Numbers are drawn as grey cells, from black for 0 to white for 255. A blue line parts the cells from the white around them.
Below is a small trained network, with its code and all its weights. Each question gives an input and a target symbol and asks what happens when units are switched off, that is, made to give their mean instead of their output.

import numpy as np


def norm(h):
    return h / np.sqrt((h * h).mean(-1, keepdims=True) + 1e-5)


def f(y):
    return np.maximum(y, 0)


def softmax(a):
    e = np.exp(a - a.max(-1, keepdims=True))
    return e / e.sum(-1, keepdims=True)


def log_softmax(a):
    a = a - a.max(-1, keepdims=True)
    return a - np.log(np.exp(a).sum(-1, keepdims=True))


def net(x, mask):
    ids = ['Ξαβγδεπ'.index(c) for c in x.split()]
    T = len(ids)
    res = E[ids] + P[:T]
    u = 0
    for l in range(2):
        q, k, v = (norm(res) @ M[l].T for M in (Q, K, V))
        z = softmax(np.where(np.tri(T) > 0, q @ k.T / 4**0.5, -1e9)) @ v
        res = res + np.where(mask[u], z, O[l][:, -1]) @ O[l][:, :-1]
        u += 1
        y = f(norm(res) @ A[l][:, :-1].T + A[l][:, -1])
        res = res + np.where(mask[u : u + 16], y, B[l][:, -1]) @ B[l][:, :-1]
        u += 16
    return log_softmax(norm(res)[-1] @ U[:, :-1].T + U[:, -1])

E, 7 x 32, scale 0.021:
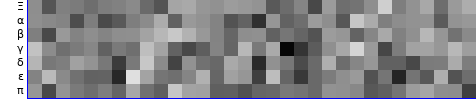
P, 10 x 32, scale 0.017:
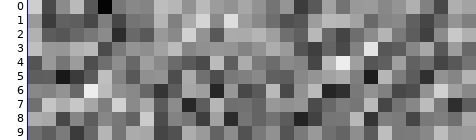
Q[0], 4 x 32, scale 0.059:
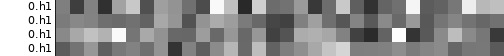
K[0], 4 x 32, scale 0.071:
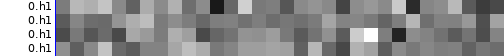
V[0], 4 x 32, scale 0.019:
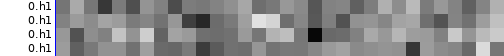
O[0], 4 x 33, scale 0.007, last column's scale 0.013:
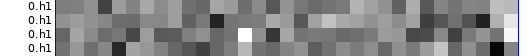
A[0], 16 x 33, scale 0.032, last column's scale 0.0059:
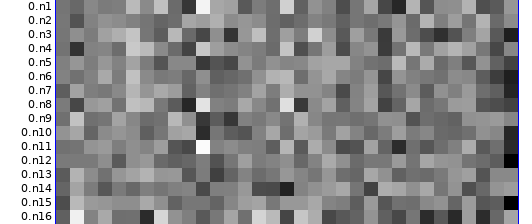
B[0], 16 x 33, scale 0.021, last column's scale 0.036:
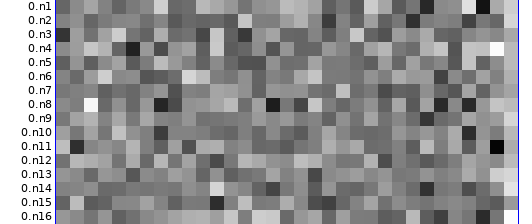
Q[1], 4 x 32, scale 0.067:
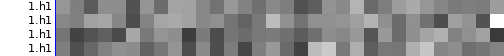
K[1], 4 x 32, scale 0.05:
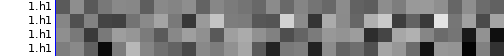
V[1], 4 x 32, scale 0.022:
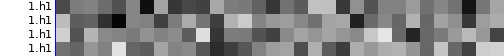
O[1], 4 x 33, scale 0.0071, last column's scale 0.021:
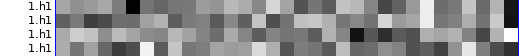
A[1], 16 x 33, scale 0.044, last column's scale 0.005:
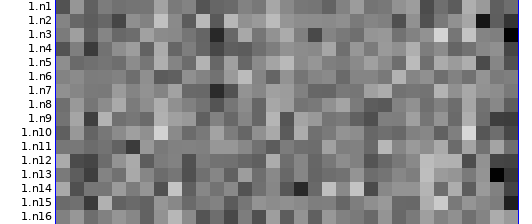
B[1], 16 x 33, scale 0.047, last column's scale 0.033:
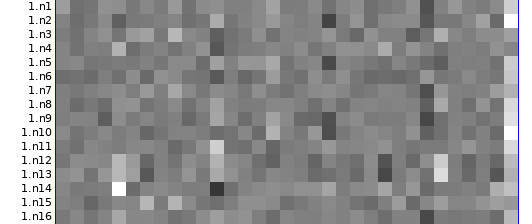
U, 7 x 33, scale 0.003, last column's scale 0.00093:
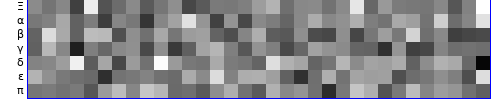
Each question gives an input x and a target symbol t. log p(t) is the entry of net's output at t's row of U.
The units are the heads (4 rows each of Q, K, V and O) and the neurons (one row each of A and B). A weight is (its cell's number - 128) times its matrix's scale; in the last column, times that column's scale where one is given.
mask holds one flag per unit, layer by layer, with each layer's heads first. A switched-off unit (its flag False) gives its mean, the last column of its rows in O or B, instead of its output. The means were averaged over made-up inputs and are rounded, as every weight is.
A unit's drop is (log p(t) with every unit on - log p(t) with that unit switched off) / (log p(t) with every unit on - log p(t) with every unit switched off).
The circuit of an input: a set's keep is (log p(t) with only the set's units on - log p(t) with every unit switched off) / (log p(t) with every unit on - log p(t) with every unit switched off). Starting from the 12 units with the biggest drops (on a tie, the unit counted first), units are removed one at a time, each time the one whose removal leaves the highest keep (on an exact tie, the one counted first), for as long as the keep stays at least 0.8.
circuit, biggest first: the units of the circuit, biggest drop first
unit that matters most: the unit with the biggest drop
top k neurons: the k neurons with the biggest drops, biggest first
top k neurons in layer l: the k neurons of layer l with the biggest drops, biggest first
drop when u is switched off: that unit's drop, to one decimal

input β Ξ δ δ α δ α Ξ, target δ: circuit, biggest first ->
0.h1, 0.n6, 0.n12
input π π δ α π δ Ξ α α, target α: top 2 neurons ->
0.n2, 0.n14
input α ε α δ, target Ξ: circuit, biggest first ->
0.n10, 0.h1, 1.n14, 0.n1
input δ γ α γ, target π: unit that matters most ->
0.n16
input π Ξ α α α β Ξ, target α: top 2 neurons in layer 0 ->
0.n4, 0.n8
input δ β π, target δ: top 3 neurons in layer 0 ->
0.n8, 0.n6, 0.n12
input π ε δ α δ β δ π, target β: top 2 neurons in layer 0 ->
0.n11, 0.n2
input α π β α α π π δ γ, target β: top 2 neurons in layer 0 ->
0.n1, 0.n13
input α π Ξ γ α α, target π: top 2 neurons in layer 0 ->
0.n16, 0.n15
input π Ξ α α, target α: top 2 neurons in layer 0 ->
0.n2, 0.n12
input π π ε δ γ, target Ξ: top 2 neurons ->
1.n14, 0.n2
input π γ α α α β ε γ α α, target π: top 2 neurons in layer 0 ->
0.n15, 0.n16
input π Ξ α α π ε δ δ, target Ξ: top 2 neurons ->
1.n14, 0.n10
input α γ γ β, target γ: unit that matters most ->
0.n8
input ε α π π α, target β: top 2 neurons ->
1.n13, 1.n12
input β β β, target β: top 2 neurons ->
1.n13, 0.n11
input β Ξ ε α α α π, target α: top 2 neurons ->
0.n4, 0.n8
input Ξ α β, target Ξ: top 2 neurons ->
1.n14, 0.n11
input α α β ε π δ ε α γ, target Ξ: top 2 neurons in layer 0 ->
0.n10, 0.n2
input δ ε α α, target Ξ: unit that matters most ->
1.n14
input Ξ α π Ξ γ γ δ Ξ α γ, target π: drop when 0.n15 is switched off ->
-0.1
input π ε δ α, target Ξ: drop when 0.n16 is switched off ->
0.0
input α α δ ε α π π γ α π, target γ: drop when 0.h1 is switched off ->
1.1
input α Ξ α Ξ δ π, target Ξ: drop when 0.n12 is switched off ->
0.0
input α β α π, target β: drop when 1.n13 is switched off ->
0.1
